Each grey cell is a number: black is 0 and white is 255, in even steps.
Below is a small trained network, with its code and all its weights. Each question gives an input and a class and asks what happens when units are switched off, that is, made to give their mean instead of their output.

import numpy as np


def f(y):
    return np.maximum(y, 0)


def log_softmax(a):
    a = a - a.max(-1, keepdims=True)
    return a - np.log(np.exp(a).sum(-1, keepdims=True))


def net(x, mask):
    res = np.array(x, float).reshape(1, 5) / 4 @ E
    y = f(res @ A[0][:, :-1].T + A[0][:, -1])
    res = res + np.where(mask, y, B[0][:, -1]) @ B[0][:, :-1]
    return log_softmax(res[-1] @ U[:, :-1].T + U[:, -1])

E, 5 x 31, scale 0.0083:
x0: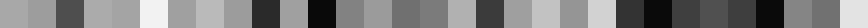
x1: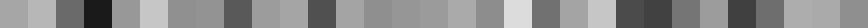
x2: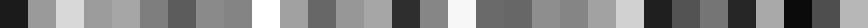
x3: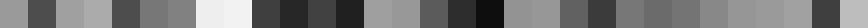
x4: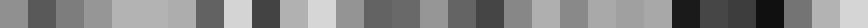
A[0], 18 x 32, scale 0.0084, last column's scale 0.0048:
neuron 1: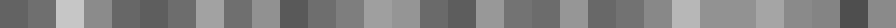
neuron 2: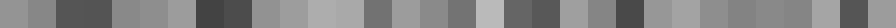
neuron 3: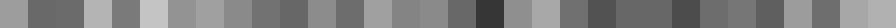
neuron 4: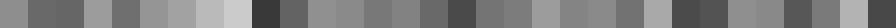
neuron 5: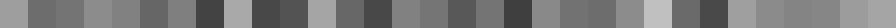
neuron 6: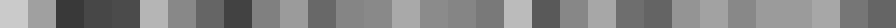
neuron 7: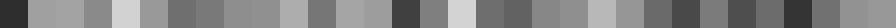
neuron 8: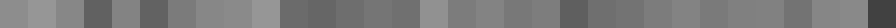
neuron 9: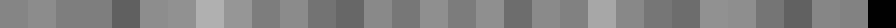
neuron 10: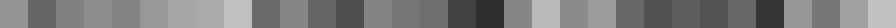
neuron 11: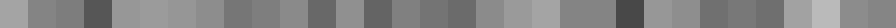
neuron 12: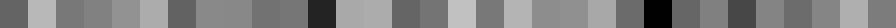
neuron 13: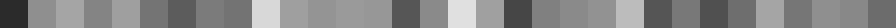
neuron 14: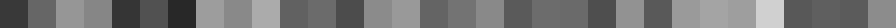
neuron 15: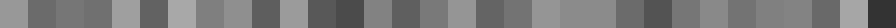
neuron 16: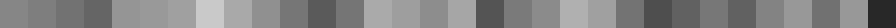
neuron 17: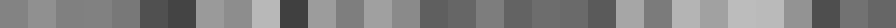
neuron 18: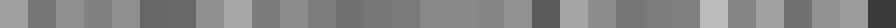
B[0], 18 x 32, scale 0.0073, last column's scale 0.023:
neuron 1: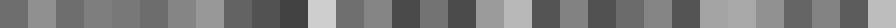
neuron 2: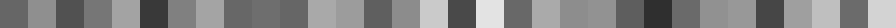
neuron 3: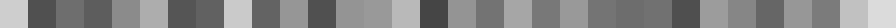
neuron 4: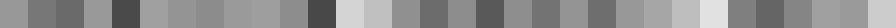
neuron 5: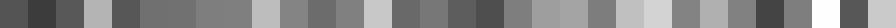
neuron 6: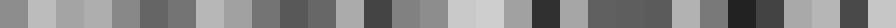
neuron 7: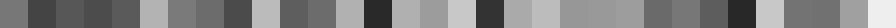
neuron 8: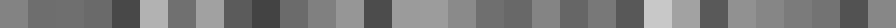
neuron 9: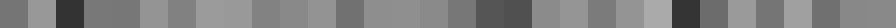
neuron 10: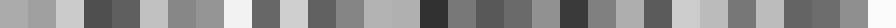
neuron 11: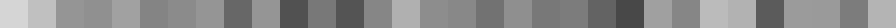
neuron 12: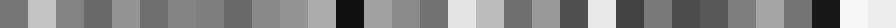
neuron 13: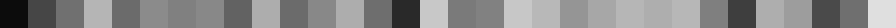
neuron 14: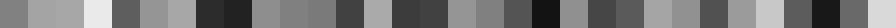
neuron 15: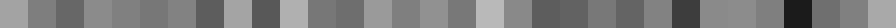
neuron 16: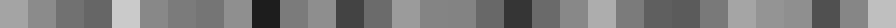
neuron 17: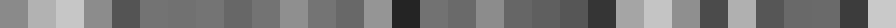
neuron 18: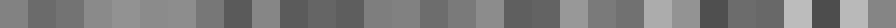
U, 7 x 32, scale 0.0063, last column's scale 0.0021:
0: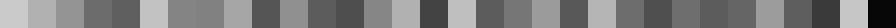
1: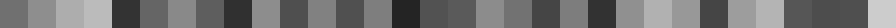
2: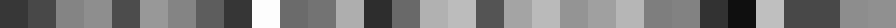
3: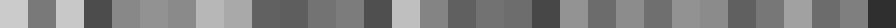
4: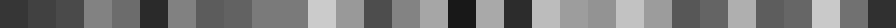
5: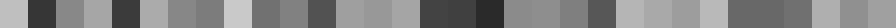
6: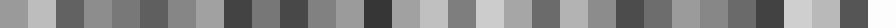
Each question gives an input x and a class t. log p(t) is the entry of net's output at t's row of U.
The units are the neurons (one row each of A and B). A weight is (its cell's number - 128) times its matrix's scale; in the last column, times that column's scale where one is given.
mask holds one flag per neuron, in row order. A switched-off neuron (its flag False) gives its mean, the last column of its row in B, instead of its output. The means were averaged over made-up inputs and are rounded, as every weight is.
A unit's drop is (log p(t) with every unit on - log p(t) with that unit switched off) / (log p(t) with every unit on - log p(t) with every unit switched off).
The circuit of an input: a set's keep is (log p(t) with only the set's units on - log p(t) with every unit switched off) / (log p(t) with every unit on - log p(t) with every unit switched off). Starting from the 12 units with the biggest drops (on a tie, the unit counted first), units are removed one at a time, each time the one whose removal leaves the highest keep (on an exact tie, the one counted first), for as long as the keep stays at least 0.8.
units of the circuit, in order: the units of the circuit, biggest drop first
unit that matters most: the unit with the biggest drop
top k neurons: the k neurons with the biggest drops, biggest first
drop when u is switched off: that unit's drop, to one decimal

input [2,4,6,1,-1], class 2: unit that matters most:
neuron 7
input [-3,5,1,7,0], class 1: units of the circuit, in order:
[neuron 7; neuron 14]
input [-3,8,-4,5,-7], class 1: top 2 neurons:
[neuron 14; neuron 17]
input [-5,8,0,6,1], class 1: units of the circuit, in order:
[neuron 10; neuron 7]
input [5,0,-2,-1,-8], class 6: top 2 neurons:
[neuron 10; neuron 6]
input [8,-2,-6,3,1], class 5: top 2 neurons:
[neuron 4; neuron 5]
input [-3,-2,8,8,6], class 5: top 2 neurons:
[neuron 10; neuron 4]
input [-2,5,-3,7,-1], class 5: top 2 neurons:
[neuron 12; neuron 2]
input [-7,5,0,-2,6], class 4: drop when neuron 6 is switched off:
0.2
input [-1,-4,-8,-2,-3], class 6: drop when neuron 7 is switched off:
-0.1
